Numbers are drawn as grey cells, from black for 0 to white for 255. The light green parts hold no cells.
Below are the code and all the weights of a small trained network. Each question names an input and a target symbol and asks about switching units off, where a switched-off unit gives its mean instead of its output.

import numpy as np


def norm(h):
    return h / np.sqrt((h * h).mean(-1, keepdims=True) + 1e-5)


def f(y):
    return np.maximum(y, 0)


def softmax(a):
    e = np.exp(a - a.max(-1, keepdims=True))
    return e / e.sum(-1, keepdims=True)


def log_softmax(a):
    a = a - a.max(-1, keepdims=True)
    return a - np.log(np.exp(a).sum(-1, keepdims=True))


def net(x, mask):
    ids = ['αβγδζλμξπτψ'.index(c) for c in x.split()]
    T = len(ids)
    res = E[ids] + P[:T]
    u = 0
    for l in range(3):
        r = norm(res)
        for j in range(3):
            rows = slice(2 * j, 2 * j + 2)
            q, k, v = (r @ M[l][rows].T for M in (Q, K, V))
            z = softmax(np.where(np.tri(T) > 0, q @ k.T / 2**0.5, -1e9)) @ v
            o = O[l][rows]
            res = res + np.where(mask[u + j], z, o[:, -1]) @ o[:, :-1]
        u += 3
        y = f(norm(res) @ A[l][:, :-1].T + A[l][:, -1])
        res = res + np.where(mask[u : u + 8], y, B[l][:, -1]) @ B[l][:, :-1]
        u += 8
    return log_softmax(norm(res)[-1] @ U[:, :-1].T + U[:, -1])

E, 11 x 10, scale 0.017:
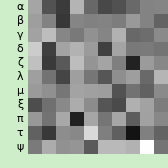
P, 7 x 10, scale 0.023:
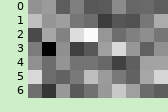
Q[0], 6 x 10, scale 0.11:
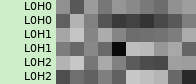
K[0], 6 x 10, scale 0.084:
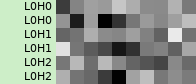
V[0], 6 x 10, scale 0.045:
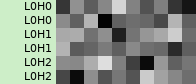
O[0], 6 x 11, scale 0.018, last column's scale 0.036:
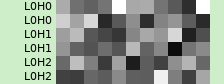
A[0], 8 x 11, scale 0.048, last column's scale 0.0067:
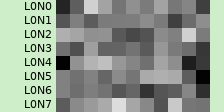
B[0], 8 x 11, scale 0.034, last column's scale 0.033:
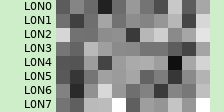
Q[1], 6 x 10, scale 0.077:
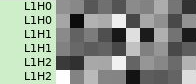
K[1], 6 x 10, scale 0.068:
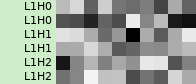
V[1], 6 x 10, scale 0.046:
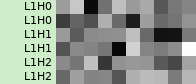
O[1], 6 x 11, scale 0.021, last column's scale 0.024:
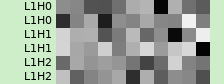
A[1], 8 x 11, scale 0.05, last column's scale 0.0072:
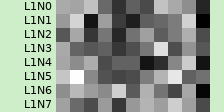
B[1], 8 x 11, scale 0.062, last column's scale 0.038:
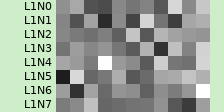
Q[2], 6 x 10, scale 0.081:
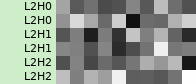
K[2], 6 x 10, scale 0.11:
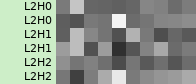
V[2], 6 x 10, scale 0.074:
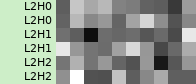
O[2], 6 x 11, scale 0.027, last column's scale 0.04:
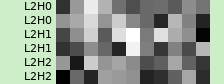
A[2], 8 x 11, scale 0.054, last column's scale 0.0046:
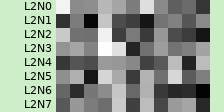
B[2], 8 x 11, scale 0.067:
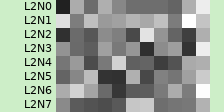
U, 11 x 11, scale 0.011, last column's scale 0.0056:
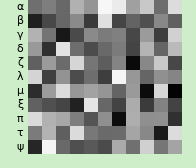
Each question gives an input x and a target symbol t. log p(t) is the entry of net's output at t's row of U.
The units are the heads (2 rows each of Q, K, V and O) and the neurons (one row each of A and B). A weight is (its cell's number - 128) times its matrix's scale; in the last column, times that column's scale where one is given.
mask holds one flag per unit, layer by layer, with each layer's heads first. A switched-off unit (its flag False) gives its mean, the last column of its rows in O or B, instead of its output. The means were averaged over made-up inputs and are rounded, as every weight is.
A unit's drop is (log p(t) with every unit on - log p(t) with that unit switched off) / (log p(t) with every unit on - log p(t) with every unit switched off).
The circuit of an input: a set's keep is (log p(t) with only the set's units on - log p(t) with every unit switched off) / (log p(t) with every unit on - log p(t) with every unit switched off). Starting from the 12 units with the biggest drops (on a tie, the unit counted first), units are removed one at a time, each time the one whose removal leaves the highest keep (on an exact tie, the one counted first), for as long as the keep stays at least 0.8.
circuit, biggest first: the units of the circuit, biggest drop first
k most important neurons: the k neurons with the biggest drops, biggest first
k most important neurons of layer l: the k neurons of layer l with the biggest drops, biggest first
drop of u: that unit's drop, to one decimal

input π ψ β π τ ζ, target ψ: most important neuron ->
L2N6
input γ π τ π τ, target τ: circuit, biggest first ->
L1N4; L0H0; L2N2
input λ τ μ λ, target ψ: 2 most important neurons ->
L1N7; L0N7
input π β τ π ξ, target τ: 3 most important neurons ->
L1N4; L0N6; L2N2
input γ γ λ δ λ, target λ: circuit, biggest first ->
L1N1; L0N2; L0H2; L0H0
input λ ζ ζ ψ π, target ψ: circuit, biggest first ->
L0H0; L1N0
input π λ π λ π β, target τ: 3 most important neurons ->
L0N7; L2N5; L2N1
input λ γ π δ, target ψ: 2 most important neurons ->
L1N7; L0N7
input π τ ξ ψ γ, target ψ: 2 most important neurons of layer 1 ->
L1N1; L1N0
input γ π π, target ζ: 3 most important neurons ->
L0N7; L2N0; L1N6
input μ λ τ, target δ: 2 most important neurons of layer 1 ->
L1N4; L1N6
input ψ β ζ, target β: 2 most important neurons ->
L2N5; L2N0
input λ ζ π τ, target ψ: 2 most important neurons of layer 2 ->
L2N0; L2N1
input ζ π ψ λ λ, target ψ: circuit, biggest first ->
L0H1
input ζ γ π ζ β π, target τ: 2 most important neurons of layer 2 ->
L2N5; L2N1
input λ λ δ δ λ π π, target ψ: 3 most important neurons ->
L1N7; L0N7; L1N6
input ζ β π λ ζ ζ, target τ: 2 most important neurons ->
L0N7; L2N5
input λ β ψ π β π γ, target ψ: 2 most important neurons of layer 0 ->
L0N7; L0N1
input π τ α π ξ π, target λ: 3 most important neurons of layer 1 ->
L1N4; L1N6; L1N5
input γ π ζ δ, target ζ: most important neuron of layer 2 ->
L2N4
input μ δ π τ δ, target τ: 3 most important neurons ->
L0N7; L2N5; L2N1
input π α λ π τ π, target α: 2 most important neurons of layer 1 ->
L1N4; L1N6
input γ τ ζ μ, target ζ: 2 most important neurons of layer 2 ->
L2N4; L2N1
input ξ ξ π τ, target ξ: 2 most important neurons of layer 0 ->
L0N2; L0N4
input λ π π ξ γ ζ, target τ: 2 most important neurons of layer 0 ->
L0N7; L0N4
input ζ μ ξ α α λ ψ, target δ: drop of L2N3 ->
0.0
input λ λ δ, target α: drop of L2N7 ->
0.1
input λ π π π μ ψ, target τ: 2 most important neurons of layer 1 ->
L1N0; L1N3
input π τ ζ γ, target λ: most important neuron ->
L2N1
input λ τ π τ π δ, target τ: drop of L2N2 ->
-0.1
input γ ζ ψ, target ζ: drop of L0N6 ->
-0.1
